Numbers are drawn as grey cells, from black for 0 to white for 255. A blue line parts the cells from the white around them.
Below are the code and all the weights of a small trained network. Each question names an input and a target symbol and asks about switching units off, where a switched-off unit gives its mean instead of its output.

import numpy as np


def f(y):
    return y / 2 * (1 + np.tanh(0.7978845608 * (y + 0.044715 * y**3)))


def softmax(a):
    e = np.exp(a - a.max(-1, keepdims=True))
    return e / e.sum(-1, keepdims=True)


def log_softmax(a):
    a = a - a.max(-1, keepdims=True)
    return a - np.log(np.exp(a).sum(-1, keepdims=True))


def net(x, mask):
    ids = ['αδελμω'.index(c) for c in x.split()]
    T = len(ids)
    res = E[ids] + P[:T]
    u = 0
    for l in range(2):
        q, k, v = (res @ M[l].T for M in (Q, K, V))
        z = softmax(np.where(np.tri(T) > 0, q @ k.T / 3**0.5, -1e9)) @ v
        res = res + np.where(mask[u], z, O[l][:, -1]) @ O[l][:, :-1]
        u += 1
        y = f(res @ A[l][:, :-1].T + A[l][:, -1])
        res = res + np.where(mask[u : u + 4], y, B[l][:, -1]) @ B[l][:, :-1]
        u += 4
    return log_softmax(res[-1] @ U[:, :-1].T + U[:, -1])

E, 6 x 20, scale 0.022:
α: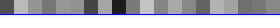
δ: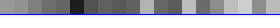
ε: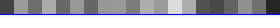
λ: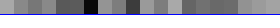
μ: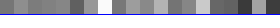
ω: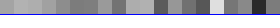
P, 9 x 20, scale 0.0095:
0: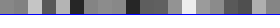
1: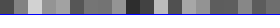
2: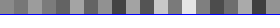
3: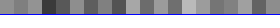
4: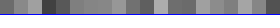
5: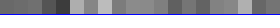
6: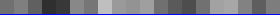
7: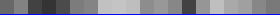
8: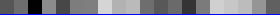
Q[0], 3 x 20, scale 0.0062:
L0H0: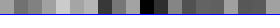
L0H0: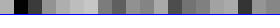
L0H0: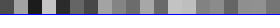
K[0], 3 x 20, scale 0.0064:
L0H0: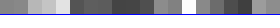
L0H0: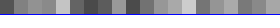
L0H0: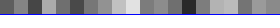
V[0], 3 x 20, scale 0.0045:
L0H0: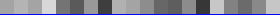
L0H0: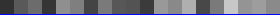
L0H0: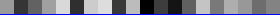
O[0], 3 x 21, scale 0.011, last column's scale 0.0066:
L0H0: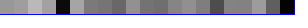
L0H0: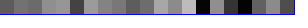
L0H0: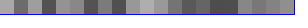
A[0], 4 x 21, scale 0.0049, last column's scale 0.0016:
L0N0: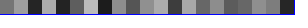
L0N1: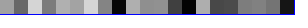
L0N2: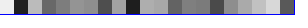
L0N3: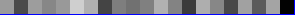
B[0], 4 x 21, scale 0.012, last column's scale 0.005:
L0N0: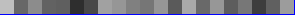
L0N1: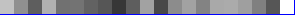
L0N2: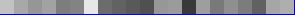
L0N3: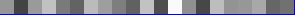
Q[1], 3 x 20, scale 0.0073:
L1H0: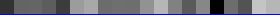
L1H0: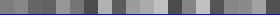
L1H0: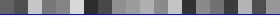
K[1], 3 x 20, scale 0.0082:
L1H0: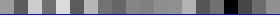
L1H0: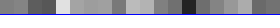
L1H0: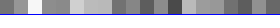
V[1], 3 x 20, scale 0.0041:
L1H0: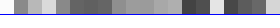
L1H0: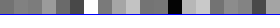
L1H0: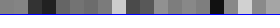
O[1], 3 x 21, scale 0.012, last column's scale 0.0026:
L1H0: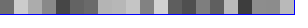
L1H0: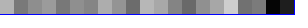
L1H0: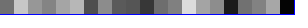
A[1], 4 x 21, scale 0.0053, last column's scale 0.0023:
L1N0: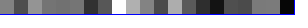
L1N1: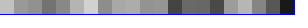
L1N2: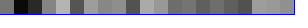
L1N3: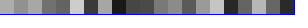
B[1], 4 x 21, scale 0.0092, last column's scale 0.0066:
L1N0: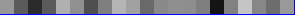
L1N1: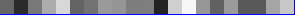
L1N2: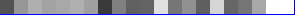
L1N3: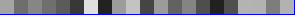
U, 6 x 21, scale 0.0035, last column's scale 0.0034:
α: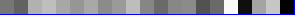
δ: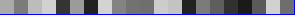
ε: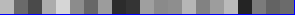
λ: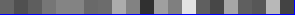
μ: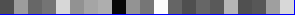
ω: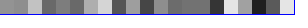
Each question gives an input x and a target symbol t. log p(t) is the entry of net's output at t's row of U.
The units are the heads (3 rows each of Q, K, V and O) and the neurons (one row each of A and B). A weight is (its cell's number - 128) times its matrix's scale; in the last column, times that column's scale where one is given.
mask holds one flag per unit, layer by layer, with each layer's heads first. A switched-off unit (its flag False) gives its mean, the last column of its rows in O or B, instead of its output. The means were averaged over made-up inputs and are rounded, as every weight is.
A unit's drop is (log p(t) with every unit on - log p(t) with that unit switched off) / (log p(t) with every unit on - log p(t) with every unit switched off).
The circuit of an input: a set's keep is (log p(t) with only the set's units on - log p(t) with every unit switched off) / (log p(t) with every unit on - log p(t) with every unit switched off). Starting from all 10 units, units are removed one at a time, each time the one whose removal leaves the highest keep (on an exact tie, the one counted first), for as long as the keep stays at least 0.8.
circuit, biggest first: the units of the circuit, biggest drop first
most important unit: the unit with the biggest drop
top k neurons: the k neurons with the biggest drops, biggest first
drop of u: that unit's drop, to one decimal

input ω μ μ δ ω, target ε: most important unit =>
L0N1
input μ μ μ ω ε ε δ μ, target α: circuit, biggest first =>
L0H0, L1H0, L1N1
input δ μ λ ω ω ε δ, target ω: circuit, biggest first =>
L0H0, L1N2
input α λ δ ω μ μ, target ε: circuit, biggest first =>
L0H0, L1H0
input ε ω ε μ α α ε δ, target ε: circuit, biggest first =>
L1H0, L0H0
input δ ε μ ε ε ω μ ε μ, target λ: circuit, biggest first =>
L1H0, L0H0, L1N3
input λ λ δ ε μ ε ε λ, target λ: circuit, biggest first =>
L0H0, L1H0, L0N2
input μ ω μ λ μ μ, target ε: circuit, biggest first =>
L0H0, L0N1
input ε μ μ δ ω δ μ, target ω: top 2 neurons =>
L1N3, L1N2
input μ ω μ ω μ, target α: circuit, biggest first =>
L1H0, L1N1
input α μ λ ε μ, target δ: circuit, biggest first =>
L0H0, L1H0, L0N2
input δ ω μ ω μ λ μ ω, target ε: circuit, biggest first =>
L1H0, L0H0
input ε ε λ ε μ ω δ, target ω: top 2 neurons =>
L1N2, L0N2
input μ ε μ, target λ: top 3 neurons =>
L1N3, L0N2, L0N1
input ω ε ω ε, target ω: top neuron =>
L1N2
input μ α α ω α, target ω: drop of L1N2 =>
0.3
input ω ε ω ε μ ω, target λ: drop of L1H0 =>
1.3
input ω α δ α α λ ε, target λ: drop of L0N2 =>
0.2
